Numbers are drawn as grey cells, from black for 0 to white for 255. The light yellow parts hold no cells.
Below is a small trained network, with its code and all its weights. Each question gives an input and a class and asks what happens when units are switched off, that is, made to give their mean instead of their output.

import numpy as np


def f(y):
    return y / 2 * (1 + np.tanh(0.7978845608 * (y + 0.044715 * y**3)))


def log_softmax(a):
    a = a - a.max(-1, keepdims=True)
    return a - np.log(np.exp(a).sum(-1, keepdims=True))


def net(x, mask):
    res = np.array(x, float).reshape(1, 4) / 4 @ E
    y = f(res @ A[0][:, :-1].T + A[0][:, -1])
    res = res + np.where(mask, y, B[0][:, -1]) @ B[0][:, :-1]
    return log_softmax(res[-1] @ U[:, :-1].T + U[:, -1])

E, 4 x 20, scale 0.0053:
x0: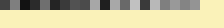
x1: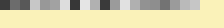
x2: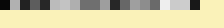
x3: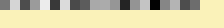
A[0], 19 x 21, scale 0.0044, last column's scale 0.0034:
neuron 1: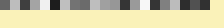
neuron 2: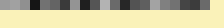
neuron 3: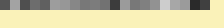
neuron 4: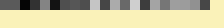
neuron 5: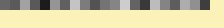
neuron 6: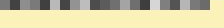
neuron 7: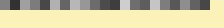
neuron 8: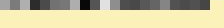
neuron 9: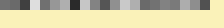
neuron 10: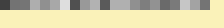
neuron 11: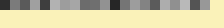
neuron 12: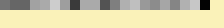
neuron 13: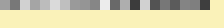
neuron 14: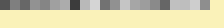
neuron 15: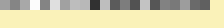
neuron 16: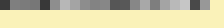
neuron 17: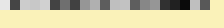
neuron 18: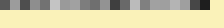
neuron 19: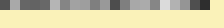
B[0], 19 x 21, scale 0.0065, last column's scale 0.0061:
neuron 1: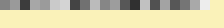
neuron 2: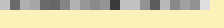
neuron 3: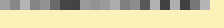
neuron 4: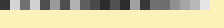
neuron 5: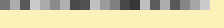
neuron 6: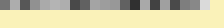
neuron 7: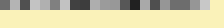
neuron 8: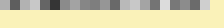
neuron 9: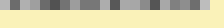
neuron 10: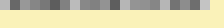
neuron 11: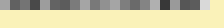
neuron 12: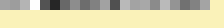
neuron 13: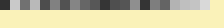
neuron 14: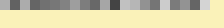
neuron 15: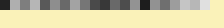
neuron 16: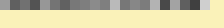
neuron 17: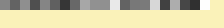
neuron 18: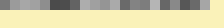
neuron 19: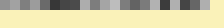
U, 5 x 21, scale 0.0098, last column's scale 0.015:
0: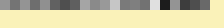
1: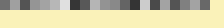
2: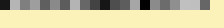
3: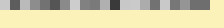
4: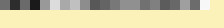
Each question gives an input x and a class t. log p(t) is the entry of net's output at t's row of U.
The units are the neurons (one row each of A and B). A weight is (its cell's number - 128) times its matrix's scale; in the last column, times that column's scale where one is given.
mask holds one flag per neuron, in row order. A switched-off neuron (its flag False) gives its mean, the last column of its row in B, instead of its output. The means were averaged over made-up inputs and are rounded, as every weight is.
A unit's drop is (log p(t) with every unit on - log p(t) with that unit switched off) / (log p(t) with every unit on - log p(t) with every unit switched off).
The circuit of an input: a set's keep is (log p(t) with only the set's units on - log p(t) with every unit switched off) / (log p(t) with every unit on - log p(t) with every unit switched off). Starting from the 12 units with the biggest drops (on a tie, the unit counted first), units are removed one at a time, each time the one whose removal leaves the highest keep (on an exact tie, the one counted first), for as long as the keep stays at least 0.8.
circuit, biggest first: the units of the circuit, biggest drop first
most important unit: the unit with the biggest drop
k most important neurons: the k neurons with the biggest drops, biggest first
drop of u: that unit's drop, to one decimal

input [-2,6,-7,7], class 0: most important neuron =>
(neuron 17)
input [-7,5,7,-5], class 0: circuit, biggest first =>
(neuron 11; neuron 19)
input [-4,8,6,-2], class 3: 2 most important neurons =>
(neuron 14; neuron 9)
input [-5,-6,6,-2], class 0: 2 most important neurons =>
(neuron 11; neuron 19)
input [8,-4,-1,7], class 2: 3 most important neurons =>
(neuron 4; neuron 6; neuron 5)
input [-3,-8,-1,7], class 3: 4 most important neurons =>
(neuron 8; neuron 2; neuron 6; neuron 7)
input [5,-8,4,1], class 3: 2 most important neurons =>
(neuron 2; neuron 8)
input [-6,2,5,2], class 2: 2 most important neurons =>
(neuron 15; neuron 13)
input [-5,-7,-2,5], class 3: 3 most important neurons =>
(neuron 8; neuron 2; neuron 4)
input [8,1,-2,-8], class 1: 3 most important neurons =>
(neuron 6; neuron 5; neuron 7)
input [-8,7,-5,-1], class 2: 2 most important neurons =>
(neuron 13; neuron 15)
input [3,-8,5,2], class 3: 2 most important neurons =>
(neuron 2; neuron 8)
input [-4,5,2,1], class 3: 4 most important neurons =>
(neuron 4; neuron 14; neuron 10; neuron 9)
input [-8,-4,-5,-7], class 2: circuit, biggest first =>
(neuron 13)
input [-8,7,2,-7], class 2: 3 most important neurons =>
(neuron 15; neuron 13; neuron 1)
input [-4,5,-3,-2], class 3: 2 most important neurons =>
(neuron 4; neuron 14)
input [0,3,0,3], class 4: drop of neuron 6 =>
0.4
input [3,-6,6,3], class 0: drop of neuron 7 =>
0.0
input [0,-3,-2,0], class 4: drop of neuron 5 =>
0.1
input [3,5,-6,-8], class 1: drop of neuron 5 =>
0.2
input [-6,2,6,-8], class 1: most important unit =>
neuron 7
